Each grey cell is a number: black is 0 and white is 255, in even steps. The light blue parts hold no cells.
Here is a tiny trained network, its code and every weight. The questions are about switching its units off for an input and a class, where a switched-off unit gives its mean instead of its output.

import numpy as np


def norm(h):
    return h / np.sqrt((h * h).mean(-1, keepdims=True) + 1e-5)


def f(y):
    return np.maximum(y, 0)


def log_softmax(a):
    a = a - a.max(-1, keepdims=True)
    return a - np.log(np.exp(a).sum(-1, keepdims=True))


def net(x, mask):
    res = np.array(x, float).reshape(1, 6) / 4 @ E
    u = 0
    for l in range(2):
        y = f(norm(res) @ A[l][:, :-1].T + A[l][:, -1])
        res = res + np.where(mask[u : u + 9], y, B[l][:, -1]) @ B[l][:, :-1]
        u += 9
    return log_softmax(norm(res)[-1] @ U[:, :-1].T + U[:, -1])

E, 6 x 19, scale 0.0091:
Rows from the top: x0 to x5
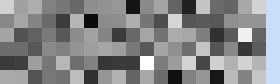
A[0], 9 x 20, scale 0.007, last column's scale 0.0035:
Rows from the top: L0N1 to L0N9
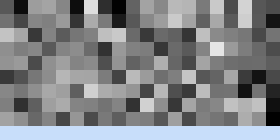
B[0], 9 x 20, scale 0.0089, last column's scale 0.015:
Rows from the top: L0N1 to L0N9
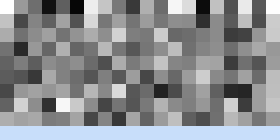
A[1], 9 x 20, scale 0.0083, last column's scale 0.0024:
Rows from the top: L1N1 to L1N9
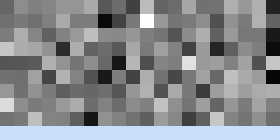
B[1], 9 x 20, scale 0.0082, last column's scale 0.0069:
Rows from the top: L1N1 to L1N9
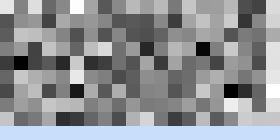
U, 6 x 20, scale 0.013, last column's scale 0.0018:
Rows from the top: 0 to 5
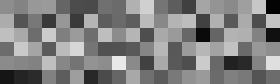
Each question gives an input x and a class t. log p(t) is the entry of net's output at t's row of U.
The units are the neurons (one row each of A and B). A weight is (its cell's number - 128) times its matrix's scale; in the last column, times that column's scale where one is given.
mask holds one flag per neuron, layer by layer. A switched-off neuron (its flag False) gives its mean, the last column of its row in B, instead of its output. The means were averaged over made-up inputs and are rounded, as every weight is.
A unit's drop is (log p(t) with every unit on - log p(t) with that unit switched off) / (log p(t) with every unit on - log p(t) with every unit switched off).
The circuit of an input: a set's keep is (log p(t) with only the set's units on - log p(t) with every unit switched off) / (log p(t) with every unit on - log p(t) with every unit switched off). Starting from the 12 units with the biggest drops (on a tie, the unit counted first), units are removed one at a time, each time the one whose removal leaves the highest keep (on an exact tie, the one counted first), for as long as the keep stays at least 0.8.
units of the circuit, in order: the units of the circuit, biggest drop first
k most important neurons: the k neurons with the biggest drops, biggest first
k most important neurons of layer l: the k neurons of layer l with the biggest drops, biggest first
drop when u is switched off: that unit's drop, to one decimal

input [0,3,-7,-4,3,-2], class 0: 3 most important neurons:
(L0N1; L1N9; L0N2)
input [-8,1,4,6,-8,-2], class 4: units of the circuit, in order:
(L0N3)
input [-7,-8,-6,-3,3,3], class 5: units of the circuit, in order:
(L0N6; L1N5)
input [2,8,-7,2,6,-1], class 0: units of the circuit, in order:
(L0N1; L1N9)
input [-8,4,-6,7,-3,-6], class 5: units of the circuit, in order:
(L0N6; L1N5)
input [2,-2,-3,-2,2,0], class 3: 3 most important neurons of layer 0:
(L0N8; L0N2; L0N3)
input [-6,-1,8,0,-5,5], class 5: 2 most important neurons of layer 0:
(L0N6; L0N1)
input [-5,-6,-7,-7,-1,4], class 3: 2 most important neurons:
(L0N1; L1N6)
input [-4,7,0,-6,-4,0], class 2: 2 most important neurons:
(L0N1; L1N4)
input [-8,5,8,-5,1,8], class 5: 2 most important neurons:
(L0N1; L1N5)
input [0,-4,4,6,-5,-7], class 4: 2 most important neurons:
(L0N7; L0N3)
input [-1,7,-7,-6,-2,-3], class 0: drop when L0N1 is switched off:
0.2
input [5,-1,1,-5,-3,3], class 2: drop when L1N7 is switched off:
0.0
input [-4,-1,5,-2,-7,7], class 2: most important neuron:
(L1N4)
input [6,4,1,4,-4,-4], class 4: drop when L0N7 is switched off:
0.1
